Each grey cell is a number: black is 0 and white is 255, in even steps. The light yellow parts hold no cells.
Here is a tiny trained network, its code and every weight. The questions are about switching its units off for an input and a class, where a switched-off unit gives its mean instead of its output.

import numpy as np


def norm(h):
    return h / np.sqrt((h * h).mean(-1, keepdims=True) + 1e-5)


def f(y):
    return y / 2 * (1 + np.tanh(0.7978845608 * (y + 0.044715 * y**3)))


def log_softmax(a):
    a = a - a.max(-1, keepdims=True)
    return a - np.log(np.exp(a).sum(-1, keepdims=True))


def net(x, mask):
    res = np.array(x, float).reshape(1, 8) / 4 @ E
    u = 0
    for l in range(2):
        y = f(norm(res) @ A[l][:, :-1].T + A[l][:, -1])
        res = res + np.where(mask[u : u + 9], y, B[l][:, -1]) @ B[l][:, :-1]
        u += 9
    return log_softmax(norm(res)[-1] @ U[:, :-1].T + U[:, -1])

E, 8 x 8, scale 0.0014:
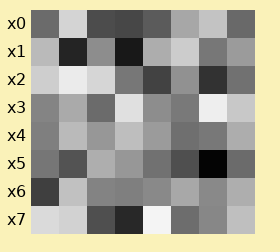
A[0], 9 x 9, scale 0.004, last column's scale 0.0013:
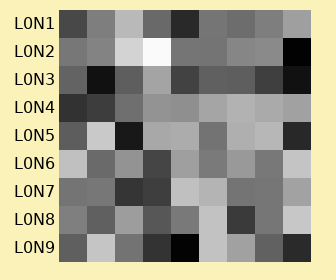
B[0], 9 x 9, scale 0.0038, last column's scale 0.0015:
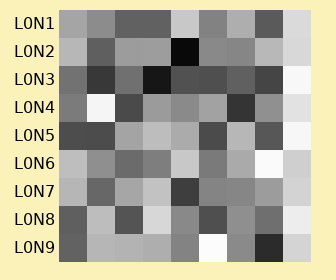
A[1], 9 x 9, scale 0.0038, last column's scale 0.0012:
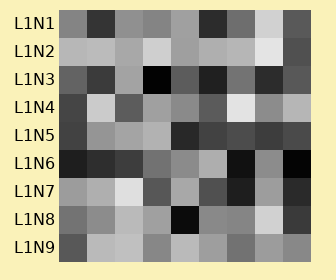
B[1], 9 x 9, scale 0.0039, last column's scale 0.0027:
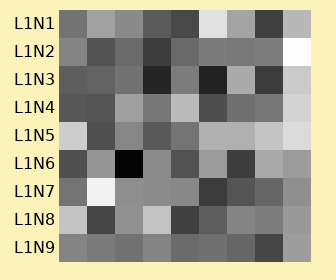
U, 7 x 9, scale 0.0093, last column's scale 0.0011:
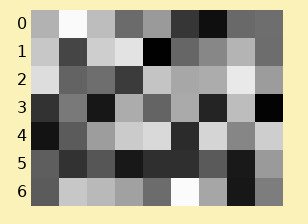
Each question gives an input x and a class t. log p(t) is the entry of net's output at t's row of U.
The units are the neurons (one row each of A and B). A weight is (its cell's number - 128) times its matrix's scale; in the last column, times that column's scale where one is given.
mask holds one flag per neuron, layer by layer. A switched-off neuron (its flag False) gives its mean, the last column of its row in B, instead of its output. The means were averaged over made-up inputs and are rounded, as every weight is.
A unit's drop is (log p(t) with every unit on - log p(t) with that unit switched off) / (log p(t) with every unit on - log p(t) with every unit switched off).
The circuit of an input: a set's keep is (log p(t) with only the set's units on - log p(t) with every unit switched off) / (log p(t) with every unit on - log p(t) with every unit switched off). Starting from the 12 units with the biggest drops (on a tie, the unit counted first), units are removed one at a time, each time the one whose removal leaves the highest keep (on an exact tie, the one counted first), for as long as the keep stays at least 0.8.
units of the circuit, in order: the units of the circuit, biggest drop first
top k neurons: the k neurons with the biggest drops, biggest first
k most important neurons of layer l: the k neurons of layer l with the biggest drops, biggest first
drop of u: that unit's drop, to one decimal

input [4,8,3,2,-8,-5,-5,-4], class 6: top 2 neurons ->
L0N9, L1N5
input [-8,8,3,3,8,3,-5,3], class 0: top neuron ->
L1N7
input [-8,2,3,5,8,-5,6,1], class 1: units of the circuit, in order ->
L0N2, L1N8
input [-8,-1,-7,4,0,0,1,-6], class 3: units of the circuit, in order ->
L0N4, L1N6
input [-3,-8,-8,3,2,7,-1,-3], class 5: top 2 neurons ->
L0N3, L0N7
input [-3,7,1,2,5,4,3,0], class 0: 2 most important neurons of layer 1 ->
L1N7, L1N5
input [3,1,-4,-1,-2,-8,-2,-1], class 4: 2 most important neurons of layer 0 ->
L0N5, L0N2
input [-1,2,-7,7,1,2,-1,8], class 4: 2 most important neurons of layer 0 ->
L0N5, L0N2
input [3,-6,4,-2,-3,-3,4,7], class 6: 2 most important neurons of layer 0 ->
L0N9, L0N8
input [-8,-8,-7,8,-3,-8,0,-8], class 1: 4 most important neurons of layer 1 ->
L1N8, L1N3, L1N5, L1N7
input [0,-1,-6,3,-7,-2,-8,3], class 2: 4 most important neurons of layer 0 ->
L0N6, L0N8, L0N4, L0N7
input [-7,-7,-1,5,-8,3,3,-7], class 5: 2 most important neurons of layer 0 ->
L0N3, L0N7
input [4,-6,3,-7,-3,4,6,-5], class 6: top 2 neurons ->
L0N9, L1N2
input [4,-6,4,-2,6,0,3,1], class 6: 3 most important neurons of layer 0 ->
L0N9, L0N6, L0N7
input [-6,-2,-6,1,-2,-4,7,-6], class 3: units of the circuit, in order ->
L0N4
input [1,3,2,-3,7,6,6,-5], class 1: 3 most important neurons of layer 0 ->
L0N2, L0N8, L0N4
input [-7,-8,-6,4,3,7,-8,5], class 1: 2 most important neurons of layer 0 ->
L0N2, L0N1
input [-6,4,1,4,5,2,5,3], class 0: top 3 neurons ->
L1N7, L1N5, L0N7
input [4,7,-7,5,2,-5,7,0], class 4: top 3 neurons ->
L0N5, L1N4, L1N5
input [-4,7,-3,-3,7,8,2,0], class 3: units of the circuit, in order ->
L1N6
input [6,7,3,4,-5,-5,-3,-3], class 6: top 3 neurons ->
L0N9, L1N5, L0N2
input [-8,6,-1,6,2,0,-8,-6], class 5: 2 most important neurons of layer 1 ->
L1N3, L1N1
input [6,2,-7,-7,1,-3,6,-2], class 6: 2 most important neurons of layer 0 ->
L0N9, L0N7
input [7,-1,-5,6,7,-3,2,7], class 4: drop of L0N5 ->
0.3
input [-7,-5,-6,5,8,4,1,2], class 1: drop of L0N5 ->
-0.1
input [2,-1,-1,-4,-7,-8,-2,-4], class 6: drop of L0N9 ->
1.3
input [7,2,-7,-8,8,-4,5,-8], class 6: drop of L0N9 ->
1.5
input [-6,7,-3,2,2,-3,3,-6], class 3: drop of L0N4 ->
0.1
